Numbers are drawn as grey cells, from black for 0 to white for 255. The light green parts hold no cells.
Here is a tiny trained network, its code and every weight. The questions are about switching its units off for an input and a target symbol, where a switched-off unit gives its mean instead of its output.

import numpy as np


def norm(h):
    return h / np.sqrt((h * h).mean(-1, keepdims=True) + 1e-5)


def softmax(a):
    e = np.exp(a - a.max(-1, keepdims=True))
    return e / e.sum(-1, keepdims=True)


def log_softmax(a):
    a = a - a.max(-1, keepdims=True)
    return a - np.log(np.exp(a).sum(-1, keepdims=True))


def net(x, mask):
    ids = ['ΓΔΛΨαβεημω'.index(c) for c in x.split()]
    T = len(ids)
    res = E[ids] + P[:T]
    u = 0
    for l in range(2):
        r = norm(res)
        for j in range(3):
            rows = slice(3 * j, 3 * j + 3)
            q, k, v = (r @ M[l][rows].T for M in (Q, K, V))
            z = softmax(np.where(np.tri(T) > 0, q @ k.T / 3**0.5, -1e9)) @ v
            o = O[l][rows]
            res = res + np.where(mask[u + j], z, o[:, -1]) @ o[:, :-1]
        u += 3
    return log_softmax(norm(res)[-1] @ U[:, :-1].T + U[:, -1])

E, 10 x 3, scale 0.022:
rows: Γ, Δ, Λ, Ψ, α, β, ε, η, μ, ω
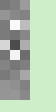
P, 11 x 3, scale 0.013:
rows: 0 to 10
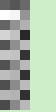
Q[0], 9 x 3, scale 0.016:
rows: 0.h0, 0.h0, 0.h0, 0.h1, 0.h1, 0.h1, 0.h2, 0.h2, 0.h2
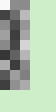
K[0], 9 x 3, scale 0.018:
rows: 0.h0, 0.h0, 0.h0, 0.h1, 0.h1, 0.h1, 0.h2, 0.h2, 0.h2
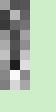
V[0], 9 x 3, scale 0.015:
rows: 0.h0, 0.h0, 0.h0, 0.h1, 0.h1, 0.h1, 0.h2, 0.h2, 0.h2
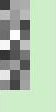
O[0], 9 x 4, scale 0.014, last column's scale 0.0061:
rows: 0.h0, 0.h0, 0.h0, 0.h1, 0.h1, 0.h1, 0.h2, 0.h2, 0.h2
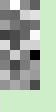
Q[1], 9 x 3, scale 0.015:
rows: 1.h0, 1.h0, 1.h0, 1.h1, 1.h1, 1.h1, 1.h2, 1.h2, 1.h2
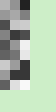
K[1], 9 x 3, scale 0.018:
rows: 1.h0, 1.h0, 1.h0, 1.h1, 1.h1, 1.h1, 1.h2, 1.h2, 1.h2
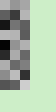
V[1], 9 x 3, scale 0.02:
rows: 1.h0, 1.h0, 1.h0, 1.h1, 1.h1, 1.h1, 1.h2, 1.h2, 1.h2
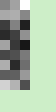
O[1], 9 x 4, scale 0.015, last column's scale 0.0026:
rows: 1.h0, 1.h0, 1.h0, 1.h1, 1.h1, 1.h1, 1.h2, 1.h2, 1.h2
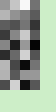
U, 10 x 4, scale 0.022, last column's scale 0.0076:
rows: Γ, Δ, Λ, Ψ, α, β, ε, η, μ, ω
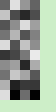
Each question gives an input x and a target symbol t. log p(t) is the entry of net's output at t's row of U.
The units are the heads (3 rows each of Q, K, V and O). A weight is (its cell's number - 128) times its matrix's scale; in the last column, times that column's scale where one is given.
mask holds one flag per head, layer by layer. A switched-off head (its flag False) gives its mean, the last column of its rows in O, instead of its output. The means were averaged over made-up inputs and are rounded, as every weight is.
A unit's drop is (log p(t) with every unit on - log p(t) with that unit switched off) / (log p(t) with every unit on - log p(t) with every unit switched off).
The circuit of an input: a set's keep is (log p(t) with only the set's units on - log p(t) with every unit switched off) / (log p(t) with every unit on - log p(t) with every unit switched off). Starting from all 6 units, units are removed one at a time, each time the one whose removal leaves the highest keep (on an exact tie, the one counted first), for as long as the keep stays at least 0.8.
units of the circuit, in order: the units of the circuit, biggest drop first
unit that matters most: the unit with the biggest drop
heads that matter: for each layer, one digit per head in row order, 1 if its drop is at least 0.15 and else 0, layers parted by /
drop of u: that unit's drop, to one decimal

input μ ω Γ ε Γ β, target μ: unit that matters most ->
0.h0
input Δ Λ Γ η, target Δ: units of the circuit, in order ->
0.h0; 1.h2
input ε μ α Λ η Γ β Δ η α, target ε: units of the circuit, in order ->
1.h1; 1.h2; 0.h1
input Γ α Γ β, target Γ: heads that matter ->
100 / 111
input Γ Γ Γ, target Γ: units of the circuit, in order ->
0.h0; 1.h1
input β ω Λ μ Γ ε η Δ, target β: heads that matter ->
001 / 000
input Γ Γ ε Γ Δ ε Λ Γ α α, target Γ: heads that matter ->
100 / 001
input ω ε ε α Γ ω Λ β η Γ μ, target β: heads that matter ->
110 / 110
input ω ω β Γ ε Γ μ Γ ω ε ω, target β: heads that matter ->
010 / 110
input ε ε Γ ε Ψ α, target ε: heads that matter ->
110 / 011
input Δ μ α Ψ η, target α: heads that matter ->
011 / 000
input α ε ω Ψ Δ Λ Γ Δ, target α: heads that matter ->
100 / 100
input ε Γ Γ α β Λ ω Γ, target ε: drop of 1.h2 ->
0.3
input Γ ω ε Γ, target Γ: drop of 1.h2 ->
0.2
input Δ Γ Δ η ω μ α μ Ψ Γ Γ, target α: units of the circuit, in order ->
0.h1
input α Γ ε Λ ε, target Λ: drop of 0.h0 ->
0.2
